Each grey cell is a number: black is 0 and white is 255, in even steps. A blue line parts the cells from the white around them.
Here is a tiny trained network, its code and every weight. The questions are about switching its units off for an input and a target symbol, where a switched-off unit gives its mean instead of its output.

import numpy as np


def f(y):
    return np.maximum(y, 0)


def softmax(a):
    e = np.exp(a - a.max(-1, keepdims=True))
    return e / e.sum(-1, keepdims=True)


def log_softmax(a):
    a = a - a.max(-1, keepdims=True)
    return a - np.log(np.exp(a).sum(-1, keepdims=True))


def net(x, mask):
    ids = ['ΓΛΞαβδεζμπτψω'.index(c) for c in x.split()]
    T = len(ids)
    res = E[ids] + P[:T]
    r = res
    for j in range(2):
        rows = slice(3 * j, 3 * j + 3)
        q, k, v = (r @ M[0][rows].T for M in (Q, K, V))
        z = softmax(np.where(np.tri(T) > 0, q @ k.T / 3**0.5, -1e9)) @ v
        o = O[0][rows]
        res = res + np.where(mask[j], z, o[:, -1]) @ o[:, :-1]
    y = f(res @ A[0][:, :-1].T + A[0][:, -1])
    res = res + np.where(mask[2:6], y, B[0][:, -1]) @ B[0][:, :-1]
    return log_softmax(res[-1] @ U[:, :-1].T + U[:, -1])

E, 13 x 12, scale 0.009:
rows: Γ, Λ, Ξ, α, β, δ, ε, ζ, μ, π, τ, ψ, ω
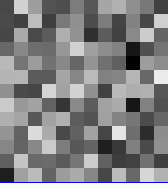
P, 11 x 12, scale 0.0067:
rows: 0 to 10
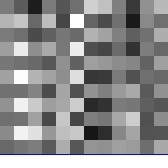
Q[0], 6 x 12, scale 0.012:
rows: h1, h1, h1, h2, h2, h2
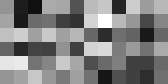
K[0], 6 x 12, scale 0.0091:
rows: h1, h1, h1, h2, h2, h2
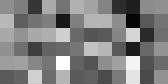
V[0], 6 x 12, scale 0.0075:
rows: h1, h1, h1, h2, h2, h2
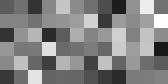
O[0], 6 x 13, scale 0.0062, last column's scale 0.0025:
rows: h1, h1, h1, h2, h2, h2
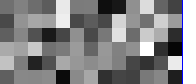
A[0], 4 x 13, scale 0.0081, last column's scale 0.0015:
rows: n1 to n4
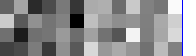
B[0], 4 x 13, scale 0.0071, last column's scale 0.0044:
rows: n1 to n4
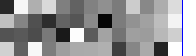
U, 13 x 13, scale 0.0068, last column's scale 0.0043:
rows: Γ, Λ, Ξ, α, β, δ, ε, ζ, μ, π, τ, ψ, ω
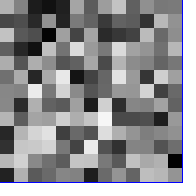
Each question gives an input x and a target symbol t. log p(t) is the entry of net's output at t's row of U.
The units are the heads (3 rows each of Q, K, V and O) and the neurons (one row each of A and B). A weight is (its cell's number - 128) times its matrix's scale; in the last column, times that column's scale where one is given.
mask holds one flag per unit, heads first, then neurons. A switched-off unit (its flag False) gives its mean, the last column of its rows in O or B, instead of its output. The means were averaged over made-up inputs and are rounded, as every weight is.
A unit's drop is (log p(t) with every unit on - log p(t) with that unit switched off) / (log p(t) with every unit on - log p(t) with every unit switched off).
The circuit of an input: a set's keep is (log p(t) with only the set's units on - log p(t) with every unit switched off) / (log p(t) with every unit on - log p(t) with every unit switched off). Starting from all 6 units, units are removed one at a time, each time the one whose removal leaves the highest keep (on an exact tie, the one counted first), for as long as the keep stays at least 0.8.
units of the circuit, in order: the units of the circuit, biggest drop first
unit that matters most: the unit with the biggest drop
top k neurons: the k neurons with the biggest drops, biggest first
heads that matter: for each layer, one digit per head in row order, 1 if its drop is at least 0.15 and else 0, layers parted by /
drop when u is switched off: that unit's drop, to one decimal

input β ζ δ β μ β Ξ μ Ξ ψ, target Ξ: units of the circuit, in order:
(h1)
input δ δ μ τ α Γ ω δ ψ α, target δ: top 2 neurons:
(n4, n3)
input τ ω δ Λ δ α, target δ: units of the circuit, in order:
(h1, h2)
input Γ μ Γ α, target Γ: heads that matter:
10
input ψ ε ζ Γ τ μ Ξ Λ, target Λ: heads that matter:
01
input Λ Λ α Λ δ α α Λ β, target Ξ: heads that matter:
00
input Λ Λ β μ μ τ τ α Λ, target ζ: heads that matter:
00
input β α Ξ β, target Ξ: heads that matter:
10
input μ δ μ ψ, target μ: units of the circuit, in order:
(h1, h2)
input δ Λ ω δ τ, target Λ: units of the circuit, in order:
(n3, h2)
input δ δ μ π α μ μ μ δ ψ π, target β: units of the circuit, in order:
(n2, n4, h1)
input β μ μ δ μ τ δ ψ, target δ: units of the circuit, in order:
(h1, n4)
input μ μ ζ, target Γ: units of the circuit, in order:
(h1, n2)
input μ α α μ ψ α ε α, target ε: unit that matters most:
h2
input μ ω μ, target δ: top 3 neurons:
(n4, n1, n2)
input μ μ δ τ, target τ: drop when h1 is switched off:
0.6
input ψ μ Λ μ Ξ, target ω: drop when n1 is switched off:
0.3
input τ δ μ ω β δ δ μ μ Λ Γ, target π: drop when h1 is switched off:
0.3
